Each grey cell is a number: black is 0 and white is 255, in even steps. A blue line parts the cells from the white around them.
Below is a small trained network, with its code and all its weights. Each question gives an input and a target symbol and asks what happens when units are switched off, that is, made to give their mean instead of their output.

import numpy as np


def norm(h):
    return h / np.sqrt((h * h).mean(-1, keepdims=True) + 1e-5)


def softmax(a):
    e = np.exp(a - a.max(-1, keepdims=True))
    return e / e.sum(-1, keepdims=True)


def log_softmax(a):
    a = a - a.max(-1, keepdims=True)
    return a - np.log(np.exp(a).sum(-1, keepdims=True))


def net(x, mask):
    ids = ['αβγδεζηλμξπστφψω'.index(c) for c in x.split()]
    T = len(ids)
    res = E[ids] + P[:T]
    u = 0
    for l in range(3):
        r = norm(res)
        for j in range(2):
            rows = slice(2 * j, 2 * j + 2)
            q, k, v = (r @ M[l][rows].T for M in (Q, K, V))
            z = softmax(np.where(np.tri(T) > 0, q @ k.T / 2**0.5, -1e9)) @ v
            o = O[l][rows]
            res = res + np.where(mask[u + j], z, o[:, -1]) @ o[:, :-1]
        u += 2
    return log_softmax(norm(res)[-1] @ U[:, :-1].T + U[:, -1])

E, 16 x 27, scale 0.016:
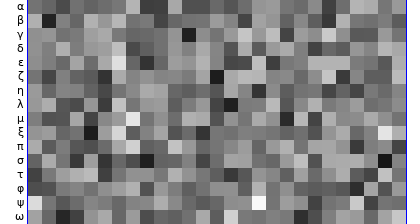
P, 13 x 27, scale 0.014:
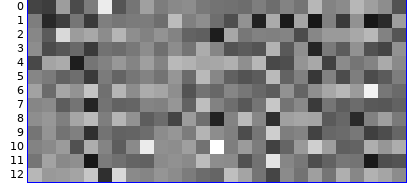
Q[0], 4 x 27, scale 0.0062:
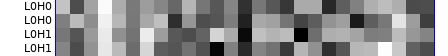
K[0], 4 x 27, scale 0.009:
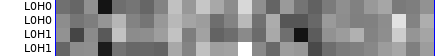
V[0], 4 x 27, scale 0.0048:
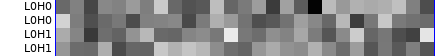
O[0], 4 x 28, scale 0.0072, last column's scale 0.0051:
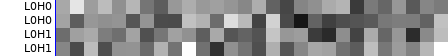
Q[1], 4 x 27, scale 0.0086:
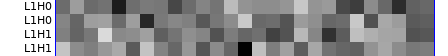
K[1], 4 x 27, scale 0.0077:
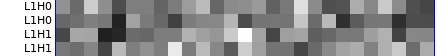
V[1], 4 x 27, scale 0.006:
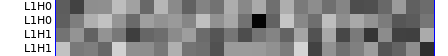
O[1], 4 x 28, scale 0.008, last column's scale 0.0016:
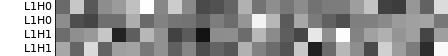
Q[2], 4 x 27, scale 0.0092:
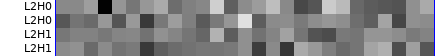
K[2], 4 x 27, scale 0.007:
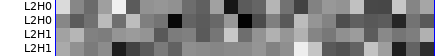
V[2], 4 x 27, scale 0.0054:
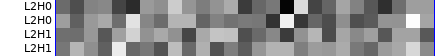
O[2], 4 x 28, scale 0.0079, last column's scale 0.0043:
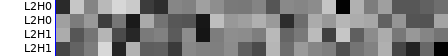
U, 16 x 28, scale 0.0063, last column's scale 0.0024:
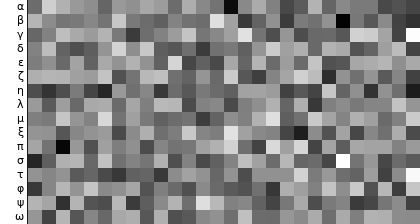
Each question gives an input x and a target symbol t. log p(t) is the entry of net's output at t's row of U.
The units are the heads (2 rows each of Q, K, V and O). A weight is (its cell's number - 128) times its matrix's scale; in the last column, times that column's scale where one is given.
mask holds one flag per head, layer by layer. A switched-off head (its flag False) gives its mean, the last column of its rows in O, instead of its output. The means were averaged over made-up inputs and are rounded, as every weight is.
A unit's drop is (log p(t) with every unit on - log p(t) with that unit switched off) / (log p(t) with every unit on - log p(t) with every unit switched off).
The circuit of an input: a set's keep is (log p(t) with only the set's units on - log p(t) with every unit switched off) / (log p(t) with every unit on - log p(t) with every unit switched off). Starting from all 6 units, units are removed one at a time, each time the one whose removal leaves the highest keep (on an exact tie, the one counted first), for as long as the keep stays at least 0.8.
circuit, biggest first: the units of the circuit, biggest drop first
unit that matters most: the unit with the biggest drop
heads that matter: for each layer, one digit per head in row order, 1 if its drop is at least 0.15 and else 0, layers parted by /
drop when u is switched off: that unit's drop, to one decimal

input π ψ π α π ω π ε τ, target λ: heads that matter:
00 / 01 / 00
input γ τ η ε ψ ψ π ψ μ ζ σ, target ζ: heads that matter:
10 / 00 / 00
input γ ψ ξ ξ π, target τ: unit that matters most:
L1H0
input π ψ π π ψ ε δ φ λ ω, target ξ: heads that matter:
01 / 00 / 01
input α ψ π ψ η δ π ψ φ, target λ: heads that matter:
00 / 01 / 00
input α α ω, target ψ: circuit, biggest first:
(L1H1; L0H1; L0H0)
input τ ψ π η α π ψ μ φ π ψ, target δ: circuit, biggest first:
(L0H0; L1H0)
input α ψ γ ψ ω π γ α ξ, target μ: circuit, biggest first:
(L1H1; L0H0)
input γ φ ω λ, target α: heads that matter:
01 / 00 / 10
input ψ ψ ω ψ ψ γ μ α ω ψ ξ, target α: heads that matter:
01 / 10 / 00
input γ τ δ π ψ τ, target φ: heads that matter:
00 / 01 / 10
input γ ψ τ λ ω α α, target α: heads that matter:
00 / 10 / 00
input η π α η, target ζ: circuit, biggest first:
(L2H0; L1H1; L2H1)
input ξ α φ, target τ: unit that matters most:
L2H0
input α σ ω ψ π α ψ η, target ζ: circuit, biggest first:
(L1H1; L2H0; L2H1)
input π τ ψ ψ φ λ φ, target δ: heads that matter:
10 / 00 / 00
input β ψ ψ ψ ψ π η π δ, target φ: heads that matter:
00 / 00 / 10
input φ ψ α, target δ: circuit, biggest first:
(L1H0; L1H1)
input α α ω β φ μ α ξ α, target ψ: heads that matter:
01 / 01 / 00
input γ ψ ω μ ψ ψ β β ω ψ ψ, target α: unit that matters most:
L1H0
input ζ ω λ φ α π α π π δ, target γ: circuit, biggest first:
(L0H1; L1H1; L1H0)
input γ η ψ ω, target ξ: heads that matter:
01 / 01 / 11
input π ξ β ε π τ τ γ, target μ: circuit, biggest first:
(L1H1; L0H1)
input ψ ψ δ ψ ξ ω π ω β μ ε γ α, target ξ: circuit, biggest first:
(L1H1; L0H1)
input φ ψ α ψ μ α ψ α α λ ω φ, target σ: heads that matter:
01 / 01 / 00
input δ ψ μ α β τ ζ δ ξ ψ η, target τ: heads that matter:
00 / 10 / 00
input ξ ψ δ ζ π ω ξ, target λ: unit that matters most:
L1H1
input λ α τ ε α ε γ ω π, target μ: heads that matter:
10 / 01 / 00
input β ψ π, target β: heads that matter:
01 / 01 / 00
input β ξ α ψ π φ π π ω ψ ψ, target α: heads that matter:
00 / 10 / 00
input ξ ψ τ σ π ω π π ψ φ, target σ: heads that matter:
00 / 01 / 00
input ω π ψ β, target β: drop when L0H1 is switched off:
0.3
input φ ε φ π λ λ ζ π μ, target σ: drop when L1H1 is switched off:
0.1
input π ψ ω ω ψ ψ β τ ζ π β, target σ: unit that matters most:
L2H1
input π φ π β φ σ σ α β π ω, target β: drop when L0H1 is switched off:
0.4
